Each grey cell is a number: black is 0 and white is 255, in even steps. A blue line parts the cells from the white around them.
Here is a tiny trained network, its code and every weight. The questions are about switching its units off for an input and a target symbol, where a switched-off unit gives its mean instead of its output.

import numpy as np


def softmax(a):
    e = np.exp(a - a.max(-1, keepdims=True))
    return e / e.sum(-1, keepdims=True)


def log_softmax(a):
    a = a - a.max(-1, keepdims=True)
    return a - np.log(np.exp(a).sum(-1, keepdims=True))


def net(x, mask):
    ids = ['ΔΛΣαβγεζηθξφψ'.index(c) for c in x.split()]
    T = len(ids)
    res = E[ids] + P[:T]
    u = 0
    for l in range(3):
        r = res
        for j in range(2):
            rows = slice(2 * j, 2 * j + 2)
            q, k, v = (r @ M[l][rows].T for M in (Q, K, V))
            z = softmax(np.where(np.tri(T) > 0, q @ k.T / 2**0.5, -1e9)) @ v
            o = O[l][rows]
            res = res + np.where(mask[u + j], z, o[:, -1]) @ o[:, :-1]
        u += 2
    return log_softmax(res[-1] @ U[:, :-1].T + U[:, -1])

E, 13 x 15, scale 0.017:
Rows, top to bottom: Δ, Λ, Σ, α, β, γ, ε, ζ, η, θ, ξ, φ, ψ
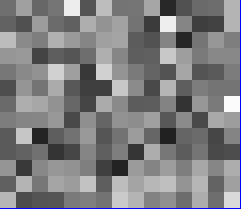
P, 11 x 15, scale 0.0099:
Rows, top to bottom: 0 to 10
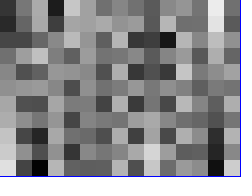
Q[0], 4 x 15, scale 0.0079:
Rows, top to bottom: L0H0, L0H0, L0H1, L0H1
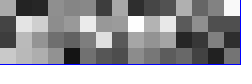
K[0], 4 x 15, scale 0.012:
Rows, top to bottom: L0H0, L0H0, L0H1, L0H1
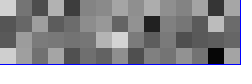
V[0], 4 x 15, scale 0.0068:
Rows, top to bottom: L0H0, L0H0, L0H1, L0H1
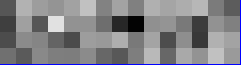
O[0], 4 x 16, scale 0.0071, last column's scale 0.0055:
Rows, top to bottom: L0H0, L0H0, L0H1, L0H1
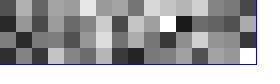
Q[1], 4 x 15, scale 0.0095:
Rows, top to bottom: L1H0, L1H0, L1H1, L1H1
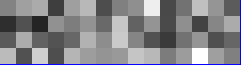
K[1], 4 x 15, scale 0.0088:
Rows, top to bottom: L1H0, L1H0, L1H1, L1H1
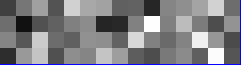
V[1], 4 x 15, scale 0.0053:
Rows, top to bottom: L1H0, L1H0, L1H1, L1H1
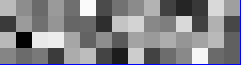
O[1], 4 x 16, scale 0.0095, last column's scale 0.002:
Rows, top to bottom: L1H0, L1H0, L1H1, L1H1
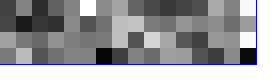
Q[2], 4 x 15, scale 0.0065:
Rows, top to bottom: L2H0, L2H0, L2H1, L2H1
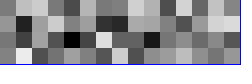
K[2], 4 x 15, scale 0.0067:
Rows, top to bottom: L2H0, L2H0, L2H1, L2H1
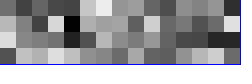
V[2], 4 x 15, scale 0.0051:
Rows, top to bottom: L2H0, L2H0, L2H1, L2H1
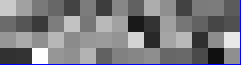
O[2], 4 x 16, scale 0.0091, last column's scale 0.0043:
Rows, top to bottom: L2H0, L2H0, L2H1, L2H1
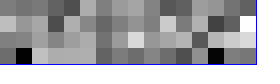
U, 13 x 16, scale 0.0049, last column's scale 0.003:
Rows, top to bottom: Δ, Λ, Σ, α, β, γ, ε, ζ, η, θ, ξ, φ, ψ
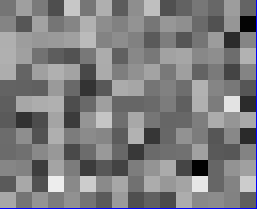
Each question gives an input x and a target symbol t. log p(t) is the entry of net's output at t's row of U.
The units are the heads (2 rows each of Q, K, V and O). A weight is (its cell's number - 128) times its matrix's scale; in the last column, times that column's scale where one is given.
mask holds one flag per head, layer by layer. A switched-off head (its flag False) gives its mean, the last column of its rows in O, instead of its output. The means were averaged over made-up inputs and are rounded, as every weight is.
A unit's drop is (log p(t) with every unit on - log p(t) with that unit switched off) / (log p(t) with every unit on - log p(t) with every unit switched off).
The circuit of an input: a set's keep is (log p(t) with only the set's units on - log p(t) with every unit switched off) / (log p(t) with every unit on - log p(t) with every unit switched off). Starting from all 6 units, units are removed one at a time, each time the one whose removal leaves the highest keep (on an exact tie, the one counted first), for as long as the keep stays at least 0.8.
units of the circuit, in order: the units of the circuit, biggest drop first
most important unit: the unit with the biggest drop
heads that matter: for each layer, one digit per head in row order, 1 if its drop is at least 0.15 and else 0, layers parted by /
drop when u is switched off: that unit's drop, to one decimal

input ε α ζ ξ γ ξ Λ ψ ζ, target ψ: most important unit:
L0H0
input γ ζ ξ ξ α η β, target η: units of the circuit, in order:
(L1H1; L0H1)
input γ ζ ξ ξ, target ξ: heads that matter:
01 / 01 / 00
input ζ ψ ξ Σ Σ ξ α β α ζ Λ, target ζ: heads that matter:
00 / 11 / 00
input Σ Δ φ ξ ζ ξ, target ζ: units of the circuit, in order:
(L1H1; L1H0)
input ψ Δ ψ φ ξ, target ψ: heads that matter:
10 / 00 / 00
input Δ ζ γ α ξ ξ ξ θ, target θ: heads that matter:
01 / 00 / 01
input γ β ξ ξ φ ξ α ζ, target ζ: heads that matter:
01 / 11 / 10
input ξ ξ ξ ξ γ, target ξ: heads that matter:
00 / 01 / 00
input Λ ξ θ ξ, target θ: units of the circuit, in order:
(L2H1; L1H1)
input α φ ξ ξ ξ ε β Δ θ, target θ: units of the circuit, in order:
(L1H1; L2H1; L0H0)
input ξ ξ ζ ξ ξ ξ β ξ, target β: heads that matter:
00 / 11 / 00
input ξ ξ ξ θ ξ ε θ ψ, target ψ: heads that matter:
10 / 00 / 00
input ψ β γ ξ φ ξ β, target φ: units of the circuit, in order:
(L0H0)
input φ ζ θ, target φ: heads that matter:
10 / 00 / 00
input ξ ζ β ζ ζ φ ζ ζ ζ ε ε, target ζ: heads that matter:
00 / 10 / 00
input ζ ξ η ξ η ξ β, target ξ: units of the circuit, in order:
(L1H1; L2H0)
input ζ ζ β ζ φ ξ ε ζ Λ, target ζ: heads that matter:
11 / 11 / 10
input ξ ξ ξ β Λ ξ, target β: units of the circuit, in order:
(L1H0; L1H1; L2H0)
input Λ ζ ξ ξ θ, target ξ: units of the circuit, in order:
(L1H1)
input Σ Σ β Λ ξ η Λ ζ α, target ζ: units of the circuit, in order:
(L1H1; L1H0; L0H1)
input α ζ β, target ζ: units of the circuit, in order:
(L1H0; L1H1)
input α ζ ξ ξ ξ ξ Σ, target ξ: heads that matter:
10 / 01 / 00
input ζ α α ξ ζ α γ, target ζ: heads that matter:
01 / 11 / 10
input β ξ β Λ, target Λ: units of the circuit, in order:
(L0H1; L2H1)
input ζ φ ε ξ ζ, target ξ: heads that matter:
00 / 01 / 00
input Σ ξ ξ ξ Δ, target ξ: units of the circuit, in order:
(L1H1)
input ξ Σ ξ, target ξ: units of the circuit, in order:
(L1H1; L0H0)
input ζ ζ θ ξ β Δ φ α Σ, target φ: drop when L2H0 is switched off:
0.0
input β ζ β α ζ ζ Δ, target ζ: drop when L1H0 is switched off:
0.3
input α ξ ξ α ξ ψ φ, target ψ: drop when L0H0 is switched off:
1.1
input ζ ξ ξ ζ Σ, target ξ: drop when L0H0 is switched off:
0.2
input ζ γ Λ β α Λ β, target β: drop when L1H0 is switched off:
0.7
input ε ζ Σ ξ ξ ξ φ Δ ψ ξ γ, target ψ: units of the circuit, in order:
(L0H0)
